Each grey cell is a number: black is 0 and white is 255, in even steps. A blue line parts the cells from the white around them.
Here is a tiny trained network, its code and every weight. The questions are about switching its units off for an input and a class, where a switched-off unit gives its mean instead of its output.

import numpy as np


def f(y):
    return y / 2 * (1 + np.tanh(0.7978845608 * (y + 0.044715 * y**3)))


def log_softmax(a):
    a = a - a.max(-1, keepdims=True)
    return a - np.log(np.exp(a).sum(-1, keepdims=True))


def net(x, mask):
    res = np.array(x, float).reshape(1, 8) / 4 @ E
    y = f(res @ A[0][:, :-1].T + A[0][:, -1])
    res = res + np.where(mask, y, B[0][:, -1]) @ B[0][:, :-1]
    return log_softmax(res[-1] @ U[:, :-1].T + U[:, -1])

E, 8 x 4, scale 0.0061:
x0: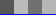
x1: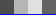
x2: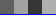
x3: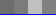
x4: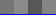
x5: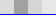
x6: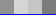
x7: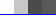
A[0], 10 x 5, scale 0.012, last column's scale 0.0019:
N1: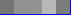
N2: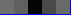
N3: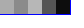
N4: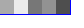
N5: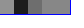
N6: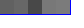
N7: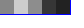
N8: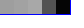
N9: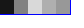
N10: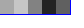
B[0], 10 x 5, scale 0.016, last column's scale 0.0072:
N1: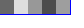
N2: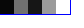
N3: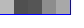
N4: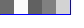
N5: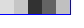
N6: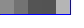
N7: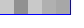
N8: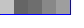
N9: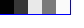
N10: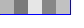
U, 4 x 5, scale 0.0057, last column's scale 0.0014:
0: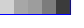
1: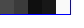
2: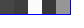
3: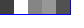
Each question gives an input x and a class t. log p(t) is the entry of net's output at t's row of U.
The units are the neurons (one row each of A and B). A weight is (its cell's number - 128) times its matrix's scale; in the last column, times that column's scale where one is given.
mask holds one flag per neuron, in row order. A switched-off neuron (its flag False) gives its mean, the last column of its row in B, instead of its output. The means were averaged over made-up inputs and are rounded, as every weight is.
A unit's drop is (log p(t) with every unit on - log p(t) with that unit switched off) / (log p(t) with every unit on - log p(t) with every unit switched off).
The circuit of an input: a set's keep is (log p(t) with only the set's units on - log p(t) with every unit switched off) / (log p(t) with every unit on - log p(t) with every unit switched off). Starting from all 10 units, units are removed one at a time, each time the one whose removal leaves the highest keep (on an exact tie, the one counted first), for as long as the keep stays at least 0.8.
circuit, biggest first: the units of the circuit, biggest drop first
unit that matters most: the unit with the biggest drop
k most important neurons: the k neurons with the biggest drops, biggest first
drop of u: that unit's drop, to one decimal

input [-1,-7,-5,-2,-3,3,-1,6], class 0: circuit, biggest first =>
N2, N9
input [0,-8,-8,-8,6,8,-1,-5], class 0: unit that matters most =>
N2
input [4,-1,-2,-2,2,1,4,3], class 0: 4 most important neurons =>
N2, N9, N10, N7
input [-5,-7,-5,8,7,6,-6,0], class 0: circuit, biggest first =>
N2, N5
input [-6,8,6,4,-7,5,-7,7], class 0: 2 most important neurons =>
N9, N2
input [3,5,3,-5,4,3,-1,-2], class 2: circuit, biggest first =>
N2, N5
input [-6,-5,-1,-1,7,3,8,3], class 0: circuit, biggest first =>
N2, N9
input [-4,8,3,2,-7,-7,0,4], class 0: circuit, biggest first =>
N9, N7
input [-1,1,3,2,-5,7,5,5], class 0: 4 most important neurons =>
N2, N3, N8, N9
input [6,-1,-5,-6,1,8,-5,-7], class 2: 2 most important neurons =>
N9, N4
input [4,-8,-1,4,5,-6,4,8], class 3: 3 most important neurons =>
N4, N10, N7
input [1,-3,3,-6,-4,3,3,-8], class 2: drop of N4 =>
0.1
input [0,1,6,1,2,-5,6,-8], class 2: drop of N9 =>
0.3
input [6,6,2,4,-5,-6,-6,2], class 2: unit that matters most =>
N5
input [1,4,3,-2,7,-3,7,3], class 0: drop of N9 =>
0.2
